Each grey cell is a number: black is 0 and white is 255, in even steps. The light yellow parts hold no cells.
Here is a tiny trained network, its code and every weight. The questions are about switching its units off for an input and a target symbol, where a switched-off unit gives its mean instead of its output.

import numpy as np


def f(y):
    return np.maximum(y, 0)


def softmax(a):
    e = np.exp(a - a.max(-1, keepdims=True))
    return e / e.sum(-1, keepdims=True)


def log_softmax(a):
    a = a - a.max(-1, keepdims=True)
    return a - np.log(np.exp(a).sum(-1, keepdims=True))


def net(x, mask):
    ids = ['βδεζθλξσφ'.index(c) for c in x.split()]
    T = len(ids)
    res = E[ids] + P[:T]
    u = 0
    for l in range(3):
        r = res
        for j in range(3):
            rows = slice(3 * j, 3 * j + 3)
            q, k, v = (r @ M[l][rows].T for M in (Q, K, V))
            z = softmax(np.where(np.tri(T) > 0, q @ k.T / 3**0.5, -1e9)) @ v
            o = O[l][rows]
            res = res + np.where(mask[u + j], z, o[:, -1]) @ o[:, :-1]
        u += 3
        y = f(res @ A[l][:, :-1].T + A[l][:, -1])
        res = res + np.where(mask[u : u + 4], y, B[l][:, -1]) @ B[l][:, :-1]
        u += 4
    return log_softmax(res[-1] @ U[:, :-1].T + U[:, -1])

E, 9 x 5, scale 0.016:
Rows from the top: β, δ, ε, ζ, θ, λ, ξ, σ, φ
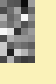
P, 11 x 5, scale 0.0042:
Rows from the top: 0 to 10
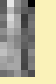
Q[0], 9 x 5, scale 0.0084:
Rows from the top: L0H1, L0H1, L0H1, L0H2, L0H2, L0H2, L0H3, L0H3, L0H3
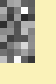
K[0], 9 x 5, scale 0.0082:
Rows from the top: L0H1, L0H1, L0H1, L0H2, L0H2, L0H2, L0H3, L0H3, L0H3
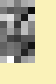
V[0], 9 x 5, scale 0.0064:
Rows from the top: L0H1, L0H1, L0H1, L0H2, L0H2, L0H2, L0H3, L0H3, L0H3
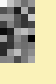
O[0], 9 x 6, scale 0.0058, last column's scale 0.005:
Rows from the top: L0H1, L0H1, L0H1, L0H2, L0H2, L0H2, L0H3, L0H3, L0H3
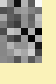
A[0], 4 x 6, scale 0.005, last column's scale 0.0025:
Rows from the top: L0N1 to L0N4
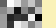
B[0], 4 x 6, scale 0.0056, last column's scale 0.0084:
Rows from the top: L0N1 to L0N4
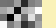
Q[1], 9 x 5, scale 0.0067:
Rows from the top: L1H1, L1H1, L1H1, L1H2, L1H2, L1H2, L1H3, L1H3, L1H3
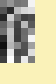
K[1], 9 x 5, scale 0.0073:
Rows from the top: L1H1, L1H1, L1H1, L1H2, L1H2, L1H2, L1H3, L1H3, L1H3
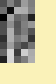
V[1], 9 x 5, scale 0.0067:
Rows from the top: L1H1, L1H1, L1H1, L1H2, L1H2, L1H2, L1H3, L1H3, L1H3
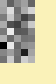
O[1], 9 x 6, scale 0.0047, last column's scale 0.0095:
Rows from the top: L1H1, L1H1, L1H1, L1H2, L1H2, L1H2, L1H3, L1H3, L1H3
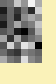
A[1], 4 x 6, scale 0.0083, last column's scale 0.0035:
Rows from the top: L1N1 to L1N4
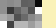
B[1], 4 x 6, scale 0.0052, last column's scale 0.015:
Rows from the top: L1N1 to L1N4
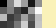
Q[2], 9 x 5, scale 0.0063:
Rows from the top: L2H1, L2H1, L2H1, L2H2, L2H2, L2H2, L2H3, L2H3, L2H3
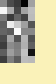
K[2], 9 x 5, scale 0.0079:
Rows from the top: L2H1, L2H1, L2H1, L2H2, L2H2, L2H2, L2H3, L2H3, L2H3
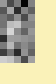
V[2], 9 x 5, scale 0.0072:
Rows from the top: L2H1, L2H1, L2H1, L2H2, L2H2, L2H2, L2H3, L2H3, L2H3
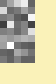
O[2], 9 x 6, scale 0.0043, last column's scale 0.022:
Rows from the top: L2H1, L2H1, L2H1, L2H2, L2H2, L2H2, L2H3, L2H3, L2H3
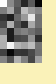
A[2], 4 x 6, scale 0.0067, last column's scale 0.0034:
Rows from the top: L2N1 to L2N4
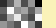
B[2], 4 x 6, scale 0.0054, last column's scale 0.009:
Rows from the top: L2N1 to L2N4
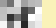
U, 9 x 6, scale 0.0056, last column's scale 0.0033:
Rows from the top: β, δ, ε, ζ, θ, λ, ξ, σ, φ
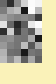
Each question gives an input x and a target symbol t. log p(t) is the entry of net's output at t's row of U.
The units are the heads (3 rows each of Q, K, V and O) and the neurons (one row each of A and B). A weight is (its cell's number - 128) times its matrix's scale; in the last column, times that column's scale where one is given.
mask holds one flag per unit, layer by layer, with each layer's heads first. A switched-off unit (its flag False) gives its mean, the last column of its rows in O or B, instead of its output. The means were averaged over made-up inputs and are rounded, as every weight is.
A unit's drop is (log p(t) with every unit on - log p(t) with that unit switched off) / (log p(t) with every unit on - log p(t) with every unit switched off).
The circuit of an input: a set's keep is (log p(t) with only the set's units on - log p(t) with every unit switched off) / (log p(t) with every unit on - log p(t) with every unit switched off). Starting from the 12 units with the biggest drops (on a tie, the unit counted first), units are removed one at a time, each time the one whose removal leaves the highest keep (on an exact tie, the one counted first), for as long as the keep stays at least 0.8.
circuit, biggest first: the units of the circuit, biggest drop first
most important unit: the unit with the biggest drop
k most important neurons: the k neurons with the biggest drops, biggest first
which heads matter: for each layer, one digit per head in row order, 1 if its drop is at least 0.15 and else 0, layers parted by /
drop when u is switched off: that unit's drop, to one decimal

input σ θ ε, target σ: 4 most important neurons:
[L0N2; L0N4; L1N4; L1N1]
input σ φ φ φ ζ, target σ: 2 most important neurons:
[L0N2; L0N4]
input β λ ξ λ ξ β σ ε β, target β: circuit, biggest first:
[L2H1; L0N3; L2N2]
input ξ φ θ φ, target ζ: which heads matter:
110 / 001 / 001
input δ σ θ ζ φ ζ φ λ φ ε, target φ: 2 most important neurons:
[L1N4; L0N2]
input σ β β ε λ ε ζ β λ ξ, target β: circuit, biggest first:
[L2H1; L2N2; L1N4]
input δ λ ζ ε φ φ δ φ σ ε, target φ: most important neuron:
[L0N2]
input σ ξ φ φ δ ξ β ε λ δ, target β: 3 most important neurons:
[L1N4; L0N3; L2N2]
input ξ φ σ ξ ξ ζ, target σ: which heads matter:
000 / 001 / 101
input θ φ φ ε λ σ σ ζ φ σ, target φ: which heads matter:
100 / 110 / 101
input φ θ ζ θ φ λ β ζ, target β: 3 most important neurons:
[L0N3; L1N2; L2N2]
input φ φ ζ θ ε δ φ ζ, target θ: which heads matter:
100 / 000 / 000
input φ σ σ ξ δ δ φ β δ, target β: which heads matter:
010 / 001 / 101
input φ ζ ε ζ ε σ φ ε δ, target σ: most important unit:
L2H1
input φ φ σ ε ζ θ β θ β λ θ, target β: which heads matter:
100 / 000 / 100
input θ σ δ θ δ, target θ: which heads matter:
100 / 100 / 000
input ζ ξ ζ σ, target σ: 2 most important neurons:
[L0N4; L1N4]
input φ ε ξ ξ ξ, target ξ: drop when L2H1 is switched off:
0.2
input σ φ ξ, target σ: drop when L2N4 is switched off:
-0.1
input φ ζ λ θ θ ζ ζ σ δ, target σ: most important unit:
L1H3
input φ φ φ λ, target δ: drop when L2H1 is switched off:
-0.1
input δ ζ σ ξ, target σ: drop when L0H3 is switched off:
0.0
